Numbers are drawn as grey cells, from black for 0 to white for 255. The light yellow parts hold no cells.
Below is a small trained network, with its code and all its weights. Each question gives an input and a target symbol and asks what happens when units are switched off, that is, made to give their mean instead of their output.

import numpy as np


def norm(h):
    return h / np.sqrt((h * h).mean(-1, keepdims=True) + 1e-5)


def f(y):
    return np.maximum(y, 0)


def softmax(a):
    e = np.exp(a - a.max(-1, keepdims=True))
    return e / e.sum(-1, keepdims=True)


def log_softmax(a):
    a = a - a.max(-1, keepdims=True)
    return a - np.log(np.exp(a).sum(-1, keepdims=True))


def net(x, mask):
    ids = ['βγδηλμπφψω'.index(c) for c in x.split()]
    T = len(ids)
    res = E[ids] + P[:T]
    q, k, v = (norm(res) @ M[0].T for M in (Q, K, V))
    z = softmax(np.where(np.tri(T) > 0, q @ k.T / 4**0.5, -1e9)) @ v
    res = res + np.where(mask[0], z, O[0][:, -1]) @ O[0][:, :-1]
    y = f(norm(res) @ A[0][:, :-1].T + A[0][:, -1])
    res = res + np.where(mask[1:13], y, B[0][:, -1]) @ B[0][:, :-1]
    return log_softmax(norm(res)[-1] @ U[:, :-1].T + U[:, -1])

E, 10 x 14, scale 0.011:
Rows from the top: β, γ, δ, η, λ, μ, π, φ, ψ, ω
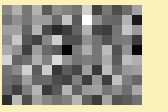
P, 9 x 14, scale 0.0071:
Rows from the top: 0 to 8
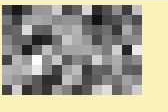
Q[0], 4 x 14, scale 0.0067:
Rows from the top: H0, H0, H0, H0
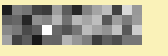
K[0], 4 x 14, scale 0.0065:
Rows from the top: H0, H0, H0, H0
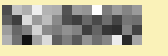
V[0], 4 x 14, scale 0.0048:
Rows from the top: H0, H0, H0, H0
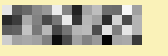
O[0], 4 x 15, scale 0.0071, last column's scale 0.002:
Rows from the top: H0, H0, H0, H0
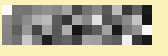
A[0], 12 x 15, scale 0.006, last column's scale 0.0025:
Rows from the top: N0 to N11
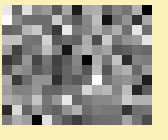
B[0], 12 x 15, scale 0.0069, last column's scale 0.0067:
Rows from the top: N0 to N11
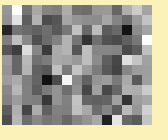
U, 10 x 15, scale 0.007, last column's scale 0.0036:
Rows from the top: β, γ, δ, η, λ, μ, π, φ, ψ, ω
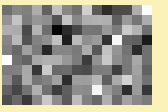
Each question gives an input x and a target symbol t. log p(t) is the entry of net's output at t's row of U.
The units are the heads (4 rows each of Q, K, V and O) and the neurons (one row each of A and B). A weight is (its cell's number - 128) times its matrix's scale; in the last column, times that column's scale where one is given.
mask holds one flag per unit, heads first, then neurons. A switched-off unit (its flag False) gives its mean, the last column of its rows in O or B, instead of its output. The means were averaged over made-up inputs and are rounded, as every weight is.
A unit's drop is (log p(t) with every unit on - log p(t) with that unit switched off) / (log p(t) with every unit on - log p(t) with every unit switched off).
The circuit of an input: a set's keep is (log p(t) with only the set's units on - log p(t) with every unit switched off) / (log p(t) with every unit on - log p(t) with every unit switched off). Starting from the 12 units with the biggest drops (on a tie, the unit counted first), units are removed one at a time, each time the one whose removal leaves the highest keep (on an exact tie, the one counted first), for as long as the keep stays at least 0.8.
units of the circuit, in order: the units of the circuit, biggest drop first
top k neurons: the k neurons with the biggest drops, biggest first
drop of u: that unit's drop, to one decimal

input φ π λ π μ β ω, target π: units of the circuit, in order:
[H0]
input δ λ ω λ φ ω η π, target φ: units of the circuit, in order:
[H0; N6]
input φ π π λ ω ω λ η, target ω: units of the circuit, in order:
[H0; N4]
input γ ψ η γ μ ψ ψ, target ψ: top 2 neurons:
[N2; N3]
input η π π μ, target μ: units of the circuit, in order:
[H0; N11]
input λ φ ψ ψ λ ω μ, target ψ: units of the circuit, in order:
[H0; N2]
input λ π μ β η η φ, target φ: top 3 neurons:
[N5; N3; N1]
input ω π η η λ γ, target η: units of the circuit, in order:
[H0; N8]
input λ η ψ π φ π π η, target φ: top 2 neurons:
[N6; N3]
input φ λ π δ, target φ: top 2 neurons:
[N6; N3]
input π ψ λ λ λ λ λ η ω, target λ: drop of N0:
0.1
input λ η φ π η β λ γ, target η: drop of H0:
0.6
